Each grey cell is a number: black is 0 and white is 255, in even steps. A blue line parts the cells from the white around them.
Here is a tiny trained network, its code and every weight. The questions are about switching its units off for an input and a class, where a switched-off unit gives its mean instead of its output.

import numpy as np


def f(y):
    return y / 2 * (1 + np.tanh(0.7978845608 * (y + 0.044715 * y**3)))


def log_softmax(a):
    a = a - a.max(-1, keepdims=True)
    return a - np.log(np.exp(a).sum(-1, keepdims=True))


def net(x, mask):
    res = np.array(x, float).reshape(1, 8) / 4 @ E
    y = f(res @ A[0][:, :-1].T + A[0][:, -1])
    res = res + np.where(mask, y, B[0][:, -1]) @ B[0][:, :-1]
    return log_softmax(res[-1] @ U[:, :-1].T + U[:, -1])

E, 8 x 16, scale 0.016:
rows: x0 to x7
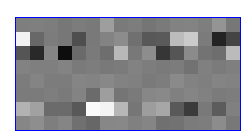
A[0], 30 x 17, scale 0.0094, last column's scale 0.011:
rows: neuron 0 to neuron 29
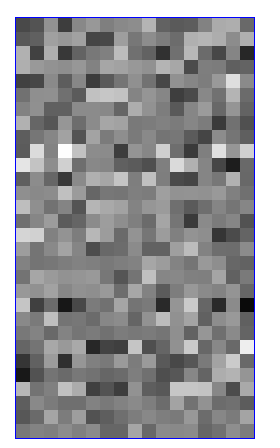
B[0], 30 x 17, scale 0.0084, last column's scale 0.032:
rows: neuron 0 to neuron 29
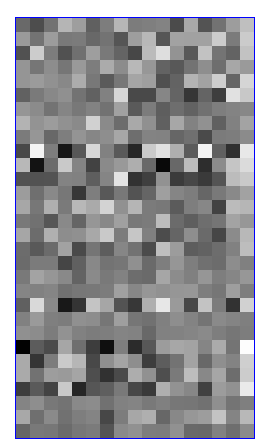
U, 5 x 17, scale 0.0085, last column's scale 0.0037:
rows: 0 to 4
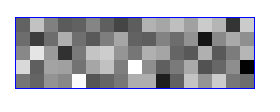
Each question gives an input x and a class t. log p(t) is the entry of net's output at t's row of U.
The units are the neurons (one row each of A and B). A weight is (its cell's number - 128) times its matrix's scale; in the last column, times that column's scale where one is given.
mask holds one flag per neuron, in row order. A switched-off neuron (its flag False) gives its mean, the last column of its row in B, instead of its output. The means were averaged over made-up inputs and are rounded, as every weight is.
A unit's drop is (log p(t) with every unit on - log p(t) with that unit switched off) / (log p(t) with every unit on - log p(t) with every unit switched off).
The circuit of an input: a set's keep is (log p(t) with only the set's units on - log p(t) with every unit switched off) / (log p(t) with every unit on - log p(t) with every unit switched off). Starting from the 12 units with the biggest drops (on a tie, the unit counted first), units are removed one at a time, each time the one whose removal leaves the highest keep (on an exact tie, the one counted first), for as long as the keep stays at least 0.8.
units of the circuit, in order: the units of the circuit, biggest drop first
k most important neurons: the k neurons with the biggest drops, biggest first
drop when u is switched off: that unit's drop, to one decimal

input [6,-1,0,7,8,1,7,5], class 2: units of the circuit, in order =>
[neuron 23]
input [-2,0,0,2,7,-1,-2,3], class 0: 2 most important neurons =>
[neuron 10; neuron 11]
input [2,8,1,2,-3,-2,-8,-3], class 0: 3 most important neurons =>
[neuron 20; neuron 2; neuron 11]
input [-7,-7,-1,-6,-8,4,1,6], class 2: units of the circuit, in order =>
[neuron 23; neuron 26]
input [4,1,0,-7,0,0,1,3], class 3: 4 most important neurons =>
[neuron 9; neuron 23; neuron 20; neuron 26]
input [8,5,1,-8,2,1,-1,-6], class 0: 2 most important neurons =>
[neuron 20; neuron 11]
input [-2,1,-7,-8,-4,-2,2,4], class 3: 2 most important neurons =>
[neuron 10; neuron 20]
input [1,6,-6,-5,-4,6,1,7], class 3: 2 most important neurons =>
[neuron 15; neuron 23]
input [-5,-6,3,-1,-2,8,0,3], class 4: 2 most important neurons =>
[neuron 26; neuron 25]
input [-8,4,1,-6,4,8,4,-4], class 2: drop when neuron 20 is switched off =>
0.1
